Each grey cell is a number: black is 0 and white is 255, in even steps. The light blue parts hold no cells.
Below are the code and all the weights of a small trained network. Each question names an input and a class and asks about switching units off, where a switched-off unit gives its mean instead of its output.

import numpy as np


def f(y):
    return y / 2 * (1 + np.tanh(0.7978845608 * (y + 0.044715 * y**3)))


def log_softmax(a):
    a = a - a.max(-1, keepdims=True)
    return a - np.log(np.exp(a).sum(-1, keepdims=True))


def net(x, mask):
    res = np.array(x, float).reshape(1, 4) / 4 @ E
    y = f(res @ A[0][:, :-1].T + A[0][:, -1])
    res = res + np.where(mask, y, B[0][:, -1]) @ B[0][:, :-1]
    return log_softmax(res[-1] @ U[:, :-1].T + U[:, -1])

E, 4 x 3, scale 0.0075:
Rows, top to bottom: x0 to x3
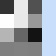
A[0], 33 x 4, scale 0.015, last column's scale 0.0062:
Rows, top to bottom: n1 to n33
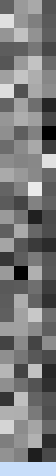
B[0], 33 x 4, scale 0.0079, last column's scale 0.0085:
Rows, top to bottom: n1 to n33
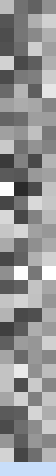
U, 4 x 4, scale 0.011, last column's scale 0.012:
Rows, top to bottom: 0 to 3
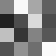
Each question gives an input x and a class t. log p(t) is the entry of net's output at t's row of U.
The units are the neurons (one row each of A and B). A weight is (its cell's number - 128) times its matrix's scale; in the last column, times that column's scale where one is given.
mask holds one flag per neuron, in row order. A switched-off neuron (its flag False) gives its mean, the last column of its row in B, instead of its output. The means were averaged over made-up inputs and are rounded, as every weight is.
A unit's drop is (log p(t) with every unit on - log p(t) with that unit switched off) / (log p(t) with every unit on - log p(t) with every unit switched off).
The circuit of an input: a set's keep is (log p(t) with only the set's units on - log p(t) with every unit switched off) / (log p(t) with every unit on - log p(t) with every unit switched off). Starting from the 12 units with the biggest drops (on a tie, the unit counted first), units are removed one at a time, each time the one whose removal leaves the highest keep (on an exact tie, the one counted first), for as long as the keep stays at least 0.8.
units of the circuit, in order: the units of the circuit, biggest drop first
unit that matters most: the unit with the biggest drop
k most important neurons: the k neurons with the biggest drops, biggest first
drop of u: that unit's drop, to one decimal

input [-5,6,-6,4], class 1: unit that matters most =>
n31
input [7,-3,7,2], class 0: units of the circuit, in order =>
(n29 n22)
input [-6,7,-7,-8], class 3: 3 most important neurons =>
(n7 n27 n14)
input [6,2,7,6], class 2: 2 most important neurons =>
(n33 n16)
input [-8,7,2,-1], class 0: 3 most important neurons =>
(n27 n7 n20)
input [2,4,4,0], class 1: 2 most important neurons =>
(n20 n30)
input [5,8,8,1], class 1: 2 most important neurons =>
(n30 n2)
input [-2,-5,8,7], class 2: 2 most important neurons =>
(n16 n33)
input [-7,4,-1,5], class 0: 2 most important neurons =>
(n27 n20)
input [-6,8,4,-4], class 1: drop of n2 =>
0.2
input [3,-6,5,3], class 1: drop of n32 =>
0.0
